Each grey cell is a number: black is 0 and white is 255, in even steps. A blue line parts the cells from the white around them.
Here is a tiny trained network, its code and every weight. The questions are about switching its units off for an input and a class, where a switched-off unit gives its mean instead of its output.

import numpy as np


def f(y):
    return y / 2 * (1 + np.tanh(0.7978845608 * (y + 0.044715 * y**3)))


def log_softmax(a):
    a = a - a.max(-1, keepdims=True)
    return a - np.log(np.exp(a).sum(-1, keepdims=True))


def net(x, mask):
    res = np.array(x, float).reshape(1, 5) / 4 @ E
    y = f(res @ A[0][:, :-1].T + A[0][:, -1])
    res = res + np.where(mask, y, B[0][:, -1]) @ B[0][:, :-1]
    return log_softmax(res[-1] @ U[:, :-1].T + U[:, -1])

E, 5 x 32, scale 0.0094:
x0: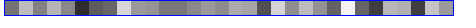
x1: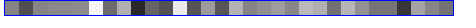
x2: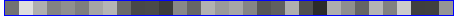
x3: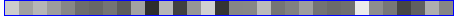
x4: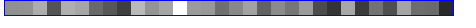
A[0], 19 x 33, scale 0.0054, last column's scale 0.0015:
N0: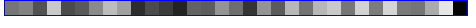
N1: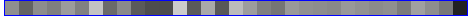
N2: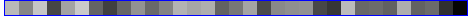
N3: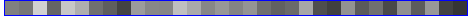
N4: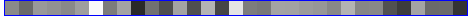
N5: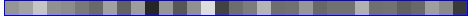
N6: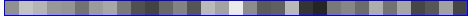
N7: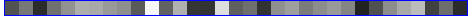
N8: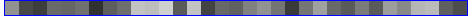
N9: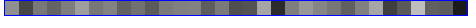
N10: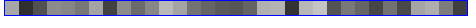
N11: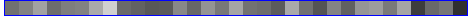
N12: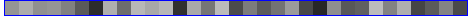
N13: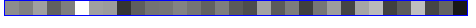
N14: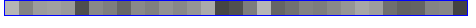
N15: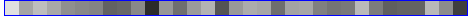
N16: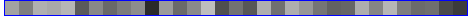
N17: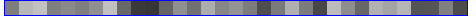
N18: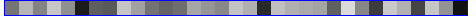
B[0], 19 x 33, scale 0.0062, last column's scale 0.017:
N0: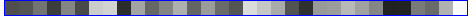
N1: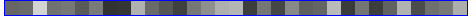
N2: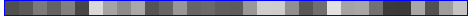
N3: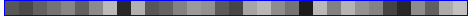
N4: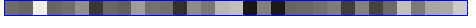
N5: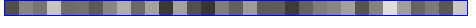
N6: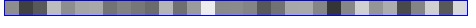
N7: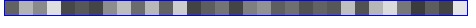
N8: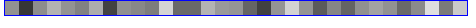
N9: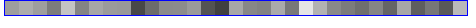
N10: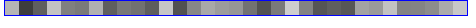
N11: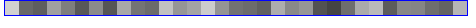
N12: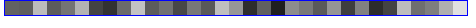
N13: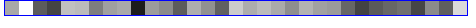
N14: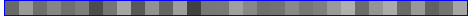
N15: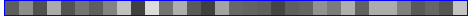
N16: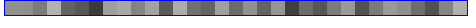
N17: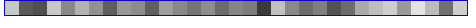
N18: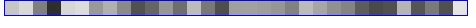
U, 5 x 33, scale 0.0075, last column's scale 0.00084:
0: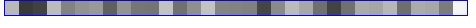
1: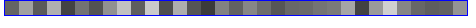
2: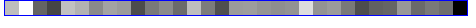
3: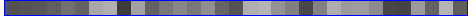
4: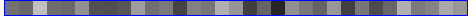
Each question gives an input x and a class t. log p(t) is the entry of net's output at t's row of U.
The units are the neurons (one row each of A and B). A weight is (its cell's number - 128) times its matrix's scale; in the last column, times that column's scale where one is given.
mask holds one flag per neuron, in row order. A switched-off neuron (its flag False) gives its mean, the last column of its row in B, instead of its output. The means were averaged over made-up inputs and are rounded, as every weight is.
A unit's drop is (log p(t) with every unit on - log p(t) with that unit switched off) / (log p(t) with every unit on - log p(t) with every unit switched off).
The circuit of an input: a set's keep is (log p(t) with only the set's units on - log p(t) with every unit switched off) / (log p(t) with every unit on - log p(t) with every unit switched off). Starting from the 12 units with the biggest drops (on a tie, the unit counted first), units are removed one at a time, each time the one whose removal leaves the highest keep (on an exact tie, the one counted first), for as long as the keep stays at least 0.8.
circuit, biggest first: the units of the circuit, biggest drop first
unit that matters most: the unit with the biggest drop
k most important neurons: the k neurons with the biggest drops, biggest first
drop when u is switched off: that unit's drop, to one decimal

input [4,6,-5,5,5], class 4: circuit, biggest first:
N4, N1
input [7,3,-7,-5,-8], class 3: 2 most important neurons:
N0, N6
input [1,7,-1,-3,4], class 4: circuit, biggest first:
N4
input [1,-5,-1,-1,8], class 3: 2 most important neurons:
N2, N3
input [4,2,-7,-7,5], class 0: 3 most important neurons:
N10, N8, N5
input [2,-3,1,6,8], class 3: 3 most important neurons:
N2, N3, N7
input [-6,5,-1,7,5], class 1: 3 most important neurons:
N15, N5, N18
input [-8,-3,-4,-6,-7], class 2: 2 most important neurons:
N13, N9
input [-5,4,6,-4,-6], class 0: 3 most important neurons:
N17, N6, N11
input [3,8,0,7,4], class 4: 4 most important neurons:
N4, N1, N7, N10
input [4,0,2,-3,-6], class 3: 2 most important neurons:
N0, N13
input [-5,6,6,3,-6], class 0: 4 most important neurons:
N6, N17, N11, N12
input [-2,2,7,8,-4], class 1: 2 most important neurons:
N5, N15
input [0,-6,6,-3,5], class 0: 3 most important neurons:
N6, N17, N0
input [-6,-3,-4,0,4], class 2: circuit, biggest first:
N13
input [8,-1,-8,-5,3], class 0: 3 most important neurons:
N8, N10, N13
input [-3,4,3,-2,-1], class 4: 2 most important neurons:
N4, N18
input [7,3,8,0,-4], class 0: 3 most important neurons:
N6, N17, N13
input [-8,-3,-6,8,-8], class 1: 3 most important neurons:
N5, N15, N18
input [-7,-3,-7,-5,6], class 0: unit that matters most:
N8
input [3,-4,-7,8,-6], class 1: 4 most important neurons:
N5, N15, N6, N16
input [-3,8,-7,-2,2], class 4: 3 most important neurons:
N4, N1, N6
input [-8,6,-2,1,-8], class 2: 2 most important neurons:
N13, N9
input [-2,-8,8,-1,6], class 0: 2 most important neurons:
N6, N17
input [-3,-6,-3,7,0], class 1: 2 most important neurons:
N5, N15
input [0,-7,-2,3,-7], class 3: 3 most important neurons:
N0, N4, N1
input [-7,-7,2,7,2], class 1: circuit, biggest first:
N5
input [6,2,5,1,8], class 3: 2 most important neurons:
N2, N3
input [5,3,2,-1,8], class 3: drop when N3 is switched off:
0.4
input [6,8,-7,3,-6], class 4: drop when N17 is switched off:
0.2
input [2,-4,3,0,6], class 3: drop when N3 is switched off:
0.1
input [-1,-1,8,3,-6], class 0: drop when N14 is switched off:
0.0
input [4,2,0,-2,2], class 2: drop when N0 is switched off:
0.1
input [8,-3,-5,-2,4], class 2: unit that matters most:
N18
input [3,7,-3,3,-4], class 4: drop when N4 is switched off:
0.3
